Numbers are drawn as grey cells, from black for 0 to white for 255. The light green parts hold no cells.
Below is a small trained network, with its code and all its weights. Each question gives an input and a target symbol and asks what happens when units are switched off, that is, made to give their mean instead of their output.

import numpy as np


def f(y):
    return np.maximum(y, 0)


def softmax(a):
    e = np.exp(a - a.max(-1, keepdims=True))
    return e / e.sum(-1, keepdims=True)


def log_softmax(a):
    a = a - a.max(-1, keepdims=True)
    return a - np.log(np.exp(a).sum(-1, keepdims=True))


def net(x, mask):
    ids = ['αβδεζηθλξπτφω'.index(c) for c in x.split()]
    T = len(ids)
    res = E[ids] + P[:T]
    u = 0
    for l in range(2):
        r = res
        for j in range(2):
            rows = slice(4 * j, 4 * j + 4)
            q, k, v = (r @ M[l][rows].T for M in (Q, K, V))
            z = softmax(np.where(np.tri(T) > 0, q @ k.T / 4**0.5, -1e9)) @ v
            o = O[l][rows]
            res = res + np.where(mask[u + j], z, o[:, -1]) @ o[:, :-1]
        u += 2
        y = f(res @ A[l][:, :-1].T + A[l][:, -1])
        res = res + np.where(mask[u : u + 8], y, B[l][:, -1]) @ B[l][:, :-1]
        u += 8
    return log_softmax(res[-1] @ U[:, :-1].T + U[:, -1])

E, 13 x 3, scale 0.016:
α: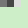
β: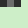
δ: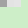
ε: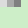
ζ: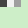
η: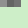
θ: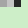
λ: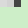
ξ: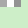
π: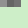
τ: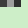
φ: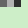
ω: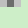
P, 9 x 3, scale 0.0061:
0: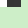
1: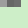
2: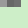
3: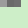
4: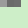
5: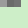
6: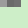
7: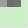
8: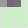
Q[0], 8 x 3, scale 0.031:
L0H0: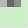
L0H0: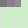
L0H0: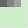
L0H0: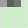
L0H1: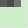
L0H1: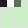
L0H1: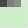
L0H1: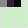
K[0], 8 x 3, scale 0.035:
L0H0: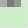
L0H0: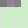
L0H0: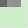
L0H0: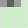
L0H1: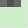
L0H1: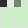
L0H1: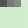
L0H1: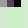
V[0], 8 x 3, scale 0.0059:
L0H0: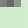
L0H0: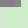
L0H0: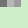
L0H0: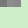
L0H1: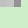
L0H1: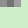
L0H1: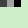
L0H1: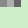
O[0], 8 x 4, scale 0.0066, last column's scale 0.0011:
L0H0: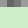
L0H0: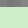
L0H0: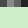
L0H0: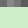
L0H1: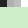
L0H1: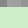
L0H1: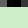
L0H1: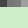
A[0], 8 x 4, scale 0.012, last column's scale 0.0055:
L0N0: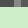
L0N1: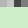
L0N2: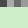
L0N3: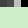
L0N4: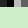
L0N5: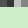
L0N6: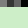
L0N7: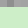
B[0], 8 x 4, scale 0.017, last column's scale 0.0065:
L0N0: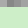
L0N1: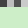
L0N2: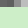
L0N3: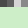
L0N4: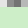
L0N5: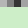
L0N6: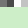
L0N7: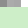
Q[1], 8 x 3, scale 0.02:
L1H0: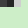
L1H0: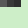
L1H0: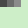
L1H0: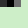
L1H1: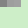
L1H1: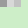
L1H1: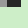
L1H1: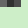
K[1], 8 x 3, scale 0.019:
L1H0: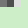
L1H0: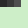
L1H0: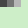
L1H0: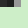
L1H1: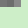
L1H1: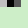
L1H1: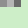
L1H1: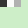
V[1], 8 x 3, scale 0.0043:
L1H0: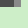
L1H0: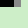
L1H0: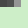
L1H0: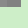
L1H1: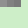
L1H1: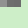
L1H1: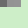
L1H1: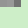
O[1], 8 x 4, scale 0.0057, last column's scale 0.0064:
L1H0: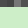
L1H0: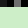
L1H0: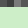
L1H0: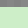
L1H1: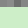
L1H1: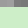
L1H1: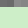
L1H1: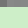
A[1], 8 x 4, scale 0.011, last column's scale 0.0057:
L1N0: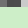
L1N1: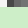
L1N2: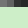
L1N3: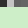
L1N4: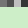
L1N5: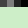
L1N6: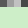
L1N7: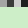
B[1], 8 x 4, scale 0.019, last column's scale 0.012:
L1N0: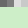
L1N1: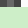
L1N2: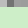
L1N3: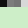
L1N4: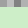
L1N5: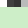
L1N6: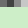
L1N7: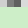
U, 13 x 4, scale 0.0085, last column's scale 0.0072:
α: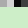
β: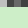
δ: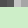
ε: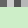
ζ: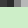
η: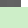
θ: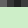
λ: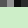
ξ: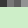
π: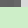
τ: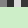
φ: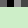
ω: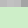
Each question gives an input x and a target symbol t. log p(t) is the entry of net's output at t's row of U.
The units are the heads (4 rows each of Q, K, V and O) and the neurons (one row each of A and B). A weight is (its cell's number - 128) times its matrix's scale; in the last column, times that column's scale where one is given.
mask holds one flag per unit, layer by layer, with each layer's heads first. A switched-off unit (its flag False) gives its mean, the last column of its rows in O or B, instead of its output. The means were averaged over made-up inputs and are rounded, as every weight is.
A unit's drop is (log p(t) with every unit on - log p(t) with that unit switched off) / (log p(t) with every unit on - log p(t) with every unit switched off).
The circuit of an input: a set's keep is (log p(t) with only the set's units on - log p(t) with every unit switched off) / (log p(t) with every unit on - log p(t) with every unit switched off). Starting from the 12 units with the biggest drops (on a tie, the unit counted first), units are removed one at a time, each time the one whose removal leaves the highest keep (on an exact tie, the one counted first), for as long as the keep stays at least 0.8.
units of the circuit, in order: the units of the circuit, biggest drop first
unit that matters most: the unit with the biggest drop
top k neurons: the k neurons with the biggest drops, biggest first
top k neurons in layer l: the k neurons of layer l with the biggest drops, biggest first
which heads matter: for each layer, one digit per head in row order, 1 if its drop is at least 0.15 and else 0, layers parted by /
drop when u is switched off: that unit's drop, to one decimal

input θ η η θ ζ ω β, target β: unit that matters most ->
L0N6
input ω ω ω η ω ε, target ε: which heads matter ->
00 / 10
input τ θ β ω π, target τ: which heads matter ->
01 / 10
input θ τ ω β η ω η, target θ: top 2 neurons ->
(L0N4; L1N1)
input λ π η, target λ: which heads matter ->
01 / 00
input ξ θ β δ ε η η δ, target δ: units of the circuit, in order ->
(L1N6; L0H1; L1N5)
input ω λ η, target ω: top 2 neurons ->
(L1N1; L1N3)
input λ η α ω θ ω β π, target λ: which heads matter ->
01 / 00
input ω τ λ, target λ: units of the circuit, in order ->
(L1N3; L0N1)
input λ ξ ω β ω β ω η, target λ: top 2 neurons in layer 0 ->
(L0N6; L0N4)
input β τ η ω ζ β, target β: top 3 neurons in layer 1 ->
(L1N7; L1N4; L1N3)
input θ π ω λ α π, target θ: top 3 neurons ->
(L1N1; L0N4; L0N7)
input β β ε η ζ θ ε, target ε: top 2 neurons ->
(L0N1; L0N6)
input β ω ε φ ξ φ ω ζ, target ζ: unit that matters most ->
L0N2
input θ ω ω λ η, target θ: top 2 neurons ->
(L1N1; L0N4)
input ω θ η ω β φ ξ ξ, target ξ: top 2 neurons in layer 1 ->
(L1N3; L1N6)
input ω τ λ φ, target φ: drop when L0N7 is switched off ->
0.1
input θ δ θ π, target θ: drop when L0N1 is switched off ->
0.2
